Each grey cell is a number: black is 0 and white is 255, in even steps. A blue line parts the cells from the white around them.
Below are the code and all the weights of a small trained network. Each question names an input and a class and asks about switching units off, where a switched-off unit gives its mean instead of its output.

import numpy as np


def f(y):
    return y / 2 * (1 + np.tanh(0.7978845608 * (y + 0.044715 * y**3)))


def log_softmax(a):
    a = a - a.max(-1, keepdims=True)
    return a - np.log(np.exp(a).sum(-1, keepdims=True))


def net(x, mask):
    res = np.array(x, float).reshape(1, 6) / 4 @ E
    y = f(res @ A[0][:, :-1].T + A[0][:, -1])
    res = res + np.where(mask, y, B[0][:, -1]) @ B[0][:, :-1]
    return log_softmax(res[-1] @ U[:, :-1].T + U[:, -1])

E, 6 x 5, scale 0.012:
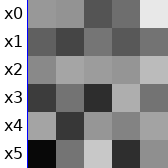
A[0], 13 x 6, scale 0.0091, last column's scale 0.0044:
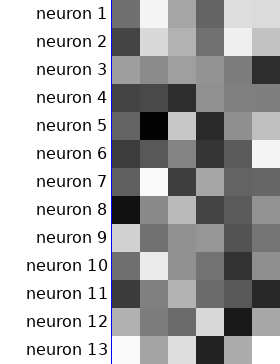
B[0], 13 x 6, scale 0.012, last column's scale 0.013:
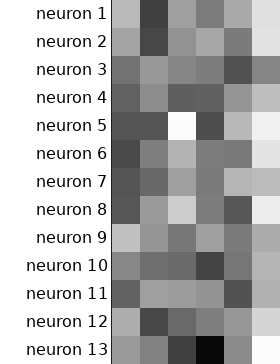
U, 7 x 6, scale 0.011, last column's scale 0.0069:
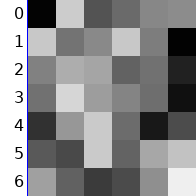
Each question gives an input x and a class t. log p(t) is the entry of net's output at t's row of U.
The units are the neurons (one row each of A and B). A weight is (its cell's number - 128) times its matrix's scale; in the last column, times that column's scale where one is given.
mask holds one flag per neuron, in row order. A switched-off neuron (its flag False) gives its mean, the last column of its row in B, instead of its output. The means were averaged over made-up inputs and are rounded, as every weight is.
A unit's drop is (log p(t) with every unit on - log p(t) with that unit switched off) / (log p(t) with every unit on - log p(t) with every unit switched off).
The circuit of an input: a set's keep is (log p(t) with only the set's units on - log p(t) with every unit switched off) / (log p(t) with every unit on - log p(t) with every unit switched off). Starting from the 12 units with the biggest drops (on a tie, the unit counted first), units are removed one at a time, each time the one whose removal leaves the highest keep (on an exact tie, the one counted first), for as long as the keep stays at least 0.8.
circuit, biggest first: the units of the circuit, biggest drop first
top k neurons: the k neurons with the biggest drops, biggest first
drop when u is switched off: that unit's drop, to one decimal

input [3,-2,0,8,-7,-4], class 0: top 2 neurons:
[neuron 7; neuron 13]
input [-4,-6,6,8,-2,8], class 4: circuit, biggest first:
[neuron 8]
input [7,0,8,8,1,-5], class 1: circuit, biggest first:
[neuron 13; neuron 5]
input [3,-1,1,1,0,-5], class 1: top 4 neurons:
[neuron 13; neuron 10; neuron 4; neuron 5]
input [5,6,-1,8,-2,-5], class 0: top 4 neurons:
[neuron 1; neuron 13; neuron 2; neuron 4]
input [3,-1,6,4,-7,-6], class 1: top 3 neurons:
[neuron 13; neuron 5; neuron 6]
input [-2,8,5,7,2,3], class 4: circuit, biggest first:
[neuron 1; neuron 8; neuron 12]
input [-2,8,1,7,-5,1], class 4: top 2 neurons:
[neuron 8; neuron 13]
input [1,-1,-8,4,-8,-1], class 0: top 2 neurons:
[neuron 1; neuron 5]
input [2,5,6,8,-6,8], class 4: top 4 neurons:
[neuron 8; neuron 11; neuron 12; neuron 6]
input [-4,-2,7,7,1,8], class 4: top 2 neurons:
[neuron 8; neuron 11]
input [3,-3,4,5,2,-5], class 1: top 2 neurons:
[neuron 13; neuron 5]
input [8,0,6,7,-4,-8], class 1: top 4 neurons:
[neuron 13; neuron 5; neuron 10; neuron 1]
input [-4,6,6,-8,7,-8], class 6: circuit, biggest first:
[neuron 13]
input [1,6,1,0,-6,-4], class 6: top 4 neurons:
[neuron 5; neuron 8; neuron 6; neuron 11]
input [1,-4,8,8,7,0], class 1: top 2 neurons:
[neuron 5; neuron 13]
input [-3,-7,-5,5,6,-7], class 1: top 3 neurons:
[neuron 13; neuron 9; neuron 10]
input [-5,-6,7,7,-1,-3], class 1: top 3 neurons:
[neuron 13; neuron 5; neuron 6]
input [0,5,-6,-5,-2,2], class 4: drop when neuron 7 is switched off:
0.1
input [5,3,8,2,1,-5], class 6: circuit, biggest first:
[neuron 5]
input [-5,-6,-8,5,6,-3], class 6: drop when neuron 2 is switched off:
0.2
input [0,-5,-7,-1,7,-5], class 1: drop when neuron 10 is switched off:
0.3
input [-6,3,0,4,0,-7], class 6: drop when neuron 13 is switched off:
-0.2
